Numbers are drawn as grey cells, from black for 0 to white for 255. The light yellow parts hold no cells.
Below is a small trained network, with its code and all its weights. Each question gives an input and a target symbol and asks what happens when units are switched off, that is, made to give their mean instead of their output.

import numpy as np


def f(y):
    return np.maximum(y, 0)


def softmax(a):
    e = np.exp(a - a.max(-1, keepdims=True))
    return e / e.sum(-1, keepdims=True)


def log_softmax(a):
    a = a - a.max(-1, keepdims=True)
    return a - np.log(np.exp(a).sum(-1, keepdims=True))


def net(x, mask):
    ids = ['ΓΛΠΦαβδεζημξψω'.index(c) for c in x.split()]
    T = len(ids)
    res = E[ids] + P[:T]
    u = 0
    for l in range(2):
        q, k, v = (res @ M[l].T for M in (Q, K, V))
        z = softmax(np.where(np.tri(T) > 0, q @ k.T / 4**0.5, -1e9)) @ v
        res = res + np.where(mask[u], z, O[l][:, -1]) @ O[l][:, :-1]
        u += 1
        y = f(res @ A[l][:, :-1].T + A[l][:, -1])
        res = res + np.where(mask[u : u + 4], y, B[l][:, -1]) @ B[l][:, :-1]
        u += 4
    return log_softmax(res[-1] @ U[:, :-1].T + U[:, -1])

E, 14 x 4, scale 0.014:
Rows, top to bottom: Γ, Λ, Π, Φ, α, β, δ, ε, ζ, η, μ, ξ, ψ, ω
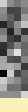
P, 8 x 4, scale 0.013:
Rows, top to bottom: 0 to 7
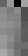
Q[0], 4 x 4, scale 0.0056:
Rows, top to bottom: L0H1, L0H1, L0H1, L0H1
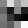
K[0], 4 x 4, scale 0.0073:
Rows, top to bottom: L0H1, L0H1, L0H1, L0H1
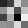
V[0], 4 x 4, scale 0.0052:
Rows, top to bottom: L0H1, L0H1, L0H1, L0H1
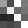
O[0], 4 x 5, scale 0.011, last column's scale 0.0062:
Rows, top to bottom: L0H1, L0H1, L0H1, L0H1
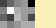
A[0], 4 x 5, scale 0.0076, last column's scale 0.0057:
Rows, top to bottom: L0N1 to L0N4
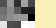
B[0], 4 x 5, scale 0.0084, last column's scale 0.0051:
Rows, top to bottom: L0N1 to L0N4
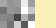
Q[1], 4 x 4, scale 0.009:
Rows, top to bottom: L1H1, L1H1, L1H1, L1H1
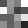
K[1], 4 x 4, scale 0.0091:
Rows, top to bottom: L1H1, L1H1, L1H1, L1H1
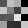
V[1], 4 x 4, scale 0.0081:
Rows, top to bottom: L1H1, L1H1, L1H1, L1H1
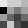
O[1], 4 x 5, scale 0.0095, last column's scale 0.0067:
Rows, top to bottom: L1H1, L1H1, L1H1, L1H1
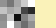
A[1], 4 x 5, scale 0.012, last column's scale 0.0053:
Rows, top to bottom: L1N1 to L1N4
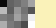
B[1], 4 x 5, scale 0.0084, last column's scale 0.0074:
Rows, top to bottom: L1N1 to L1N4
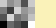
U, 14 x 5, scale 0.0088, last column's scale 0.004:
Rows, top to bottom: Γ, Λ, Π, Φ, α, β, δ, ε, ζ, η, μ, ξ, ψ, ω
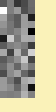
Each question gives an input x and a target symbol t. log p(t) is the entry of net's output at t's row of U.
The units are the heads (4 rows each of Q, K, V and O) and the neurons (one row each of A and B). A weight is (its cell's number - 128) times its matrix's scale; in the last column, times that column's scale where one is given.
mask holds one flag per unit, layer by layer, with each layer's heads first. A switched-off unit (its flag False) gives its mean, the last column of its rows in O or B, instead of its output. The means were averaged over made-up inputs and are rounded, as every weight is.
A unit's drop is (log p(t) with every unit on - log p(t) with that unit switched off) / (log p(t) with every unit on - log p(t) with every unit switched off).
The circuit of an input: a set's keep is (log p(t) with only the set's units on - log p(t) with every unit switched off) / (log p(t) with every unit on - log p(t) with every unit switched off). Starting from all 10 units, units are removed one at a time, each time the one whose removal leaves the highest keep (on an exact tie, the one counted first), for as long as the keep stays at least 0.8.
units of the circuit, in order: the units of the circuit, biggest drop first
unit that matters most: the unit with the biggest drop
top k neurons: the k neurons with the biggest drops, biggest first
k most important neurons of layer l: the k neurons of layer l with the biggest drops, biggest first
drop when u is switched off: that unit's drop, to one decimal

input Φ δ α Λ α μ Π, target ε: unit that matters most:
L1H1
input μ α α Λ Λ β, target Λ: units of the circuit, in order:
(L1H1 L0N4)
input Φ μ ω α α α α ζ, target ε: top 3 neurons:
(L1N2 L0N4 L0N1)
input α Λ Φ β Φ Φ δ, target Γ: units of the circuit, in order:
(L1H1 L0N2 L0H1)
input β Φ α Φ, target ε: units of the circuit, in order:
(L0H1 L1H1 L1N1)
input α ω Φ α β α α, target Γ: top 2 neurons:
(L1N4 L0N1)
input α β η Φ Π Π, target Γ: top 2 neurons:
(L0N2 L1N4)
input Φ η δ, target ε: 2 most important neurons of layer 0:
(L0N1 L0N2)
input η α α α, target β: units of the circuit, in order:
(L0H1 L1H1)
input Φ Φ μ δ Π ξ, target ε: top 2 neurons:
(L1N2 L0N1)
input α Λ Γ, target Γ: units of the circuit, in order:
(L1H1 L1N4 L0H1)
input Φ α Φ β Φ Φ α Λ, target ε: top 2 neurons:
(L1N2 L0N4)
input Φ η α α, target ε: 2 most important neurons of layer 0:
(L0N1 L0N4)
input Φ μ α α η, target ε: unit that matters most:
L1H1
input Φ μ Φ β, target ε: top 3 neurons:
(L1N2 L0N4 L0N1)
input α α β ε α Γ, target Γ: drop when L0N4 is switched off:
-0.1
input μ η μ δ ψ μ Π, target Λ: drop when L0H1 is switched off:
0.3
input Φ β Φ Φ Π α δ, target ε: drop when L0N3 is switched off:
0.0
